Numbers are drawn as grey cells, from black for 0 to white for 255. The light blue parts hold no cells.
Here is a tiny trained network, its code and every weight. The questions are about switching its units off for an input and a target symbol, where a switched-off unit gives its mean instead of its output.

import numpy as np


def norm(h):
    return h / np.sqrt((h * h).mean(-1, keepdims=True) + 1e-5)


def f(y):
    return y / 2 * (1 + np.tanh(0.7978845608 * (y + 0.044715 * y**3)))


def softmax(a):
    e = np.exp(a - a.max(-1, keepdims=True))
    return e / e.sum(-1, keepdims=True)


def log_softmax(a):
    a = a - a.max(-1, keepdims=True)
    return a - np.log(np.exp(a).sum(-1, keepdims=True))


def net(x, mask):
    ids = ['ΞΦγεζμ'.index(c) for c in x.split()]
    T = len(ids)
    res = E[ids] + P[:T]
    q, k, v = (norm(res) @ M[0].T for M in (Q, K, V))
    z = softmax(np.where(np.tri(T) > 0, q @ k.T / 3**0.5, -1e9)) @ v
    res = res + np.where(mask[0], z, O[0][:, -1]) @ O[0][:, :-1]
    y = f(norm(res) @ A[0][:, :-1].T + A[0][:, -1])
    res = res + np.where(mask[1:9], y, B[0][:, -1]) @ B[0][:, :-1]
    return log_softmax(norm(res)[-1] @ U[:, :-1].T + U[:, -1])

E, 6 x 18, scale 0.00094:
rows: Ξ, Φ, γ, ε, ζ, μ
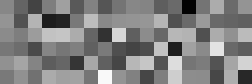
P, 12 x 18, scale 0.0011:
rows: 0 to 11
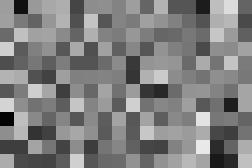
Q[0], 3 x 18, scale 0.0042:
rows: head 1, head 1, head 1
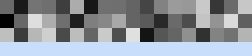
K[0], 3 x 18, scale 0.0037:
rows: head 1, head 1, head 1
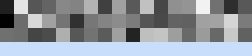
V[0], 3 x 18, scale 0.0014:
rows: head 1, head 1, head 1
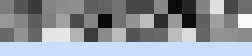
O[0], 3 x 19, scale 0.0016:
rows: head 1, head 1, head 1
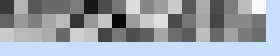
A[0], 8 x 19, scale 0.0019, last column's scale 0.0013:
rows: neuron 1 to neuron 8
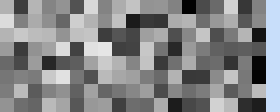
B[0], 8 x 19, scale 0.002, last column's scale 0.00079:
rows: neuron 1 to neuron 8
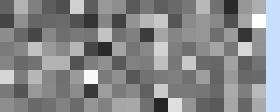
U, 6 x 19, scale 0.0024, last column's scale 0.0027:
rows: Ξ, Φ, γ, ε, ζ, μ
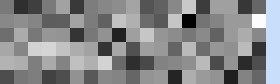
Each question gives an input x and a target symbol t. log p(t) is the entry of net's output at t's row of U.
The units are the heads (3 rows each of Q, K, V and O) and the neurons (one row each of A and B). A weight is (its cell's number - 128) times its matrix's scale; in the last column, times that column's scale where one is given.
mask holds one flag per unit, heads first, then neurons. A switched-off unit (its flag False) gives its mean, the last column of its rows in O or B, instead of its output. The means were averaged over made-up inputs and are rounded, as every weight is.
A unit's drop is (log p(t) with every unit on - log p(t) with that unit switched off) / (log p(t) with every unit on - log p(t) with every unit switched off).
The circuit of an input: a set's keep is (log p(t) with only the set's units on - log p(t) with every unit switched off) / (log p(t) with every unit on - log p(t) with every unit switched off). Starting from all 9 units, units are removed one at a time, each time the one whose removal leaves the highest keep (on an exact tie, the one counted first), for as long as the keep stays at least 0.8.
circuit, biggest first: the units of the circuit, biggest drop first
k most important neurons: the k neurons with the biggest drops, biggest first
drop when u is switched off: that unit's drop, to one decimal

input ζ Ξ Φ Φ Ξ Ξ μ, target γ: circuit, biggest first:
(head 1)
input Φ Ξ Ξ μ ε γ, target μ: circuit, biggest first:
(neuron 2; head 1)
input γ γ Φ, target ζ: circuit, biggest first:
(head 1; neuron 3)
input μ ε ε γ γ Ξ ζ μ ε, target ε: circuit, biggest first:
(head 1; neuron 4)
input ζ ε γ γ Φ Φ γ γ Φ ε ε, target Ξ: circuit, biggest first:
(head 1; neuron 1)
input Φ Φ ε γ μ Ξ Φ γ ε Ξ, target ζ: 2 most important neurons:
(neuron 3; neuron 2)
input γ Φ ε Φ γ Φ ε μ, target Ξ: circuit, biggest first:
(head 1; neuron 5)
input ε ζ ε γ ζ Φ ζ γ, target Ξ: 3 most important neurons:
(neuron 4; neuron 1; neuron 5)
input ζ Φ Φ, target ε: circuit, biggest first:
(head 1; neuron 4)
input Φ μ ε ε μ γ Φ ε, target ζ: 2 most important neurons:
(neuron 3; neuron 8)
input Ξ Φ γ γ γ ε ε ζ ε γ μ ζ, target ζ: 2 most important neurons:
(neuron 3; neuron 2)
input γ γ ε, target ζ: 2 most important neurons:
(neuron 3; neuron 2)
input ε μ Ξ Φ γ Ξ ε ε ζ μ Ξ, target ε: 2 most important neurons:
(neuron 4; neuron 2)
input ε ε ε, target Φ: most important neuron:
(neuron 2)
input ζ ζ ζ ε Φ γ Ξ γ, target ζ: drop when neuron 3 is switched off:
0.7
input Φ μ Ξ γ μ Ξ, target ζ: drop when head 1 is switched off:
0.9
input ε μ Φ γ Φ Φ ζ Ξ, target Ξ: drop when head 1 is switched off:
0.9
